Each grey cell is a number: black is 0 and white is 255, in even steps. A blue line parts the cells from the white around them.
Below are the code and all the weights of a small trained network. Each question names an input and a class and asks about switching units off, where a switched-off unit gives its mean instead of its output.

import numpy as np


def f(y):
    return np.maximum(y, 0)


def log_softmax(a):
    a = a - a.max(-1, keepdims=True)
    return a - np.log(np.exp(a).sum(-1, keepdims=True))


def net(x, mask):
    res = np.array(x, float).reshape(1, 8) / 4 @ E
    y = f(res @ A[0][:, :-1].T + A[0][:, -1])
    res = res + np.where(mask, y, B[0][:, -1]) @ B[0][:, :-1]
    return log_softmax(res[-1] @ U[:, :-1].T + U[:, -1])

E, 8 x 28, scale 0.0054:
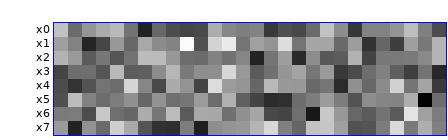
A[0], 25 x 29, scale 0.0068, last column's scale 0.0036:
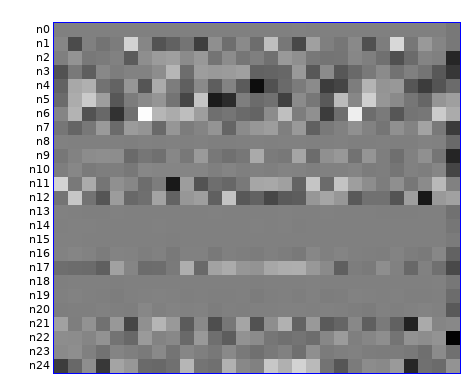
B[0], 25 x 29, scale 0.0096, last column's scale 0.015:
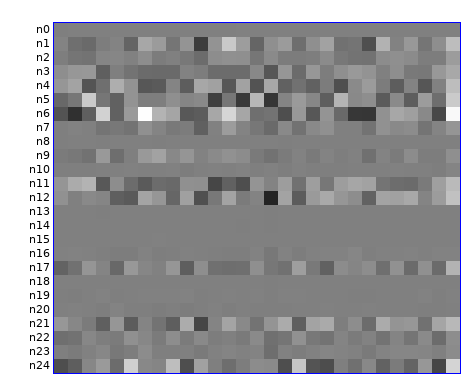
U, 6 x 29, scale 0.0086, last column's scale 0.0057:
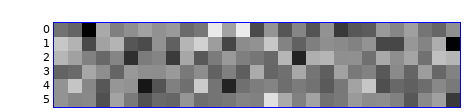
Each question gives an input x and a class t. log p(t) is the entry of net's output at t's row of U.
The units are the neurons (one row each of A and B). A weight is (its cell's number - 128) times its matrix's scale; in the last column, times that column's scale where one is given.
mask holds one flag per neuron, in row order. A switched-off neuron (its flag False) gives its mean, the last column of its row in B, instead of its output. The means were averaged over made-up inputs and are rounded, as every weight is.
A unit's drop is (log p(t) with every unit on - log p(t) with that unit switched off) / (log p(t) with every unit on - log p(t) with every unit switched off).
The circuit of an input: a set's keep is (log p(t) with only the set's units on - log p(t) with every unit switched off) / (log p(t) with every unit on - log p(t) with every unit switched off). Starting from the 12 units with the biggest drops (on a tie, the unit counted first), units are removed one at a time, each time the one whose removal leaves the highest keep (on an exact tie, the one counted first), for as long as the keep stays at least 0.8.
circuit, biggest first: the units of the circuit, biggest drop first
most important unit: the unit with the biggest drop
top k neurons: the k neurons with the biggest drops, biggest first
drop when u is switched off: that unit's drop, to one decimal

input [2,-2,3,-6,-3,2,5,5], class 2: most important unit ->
n24
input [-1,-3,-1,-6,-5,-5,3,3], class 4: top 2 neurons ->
n6, n11
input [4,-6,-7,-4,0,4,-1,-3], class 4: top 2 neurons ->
n6, n4
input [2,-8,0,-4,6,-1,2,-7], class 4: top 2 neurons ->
n6, n4
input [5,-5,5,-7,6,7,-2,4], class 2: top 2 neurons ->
n6, n1
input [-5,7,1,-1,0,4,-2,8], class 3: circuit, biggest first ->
n11, n24
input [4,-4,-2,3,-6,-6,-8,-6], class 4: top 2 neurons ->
n6, n4
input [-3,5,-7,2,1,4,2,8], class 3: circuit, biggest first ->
n6, n24
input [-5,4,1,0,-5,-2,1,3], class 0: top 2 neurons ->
n6, n5
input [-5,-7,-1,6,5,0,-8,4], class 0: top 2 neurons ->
n4, n1
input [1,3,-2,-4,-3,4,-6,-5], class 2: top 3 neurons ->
n24, n12, n17
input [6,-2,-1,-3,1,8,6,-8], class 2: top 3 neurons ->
n12, n24, n6
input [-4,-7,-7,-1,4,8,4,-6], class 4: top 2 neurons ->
n4, n6
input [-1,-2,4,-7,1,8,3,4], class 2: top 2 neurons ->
n24, n6
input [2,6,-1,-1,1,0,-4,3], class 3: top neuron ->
n24
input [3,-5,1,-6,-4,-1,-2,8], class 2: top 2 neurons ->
n1, n24
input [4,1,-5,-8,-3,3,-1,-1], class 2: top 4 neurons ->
n24, n6, n12, n17
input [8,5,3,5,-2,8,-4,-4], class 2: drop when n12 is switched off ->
0.2
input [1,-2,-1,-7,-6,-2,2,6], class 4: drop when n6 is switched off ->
0.7
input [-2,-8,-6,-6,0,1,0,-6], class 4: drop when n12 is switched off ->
0.2
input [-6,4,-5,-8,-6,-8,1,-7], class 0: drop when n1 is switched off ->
-0.1
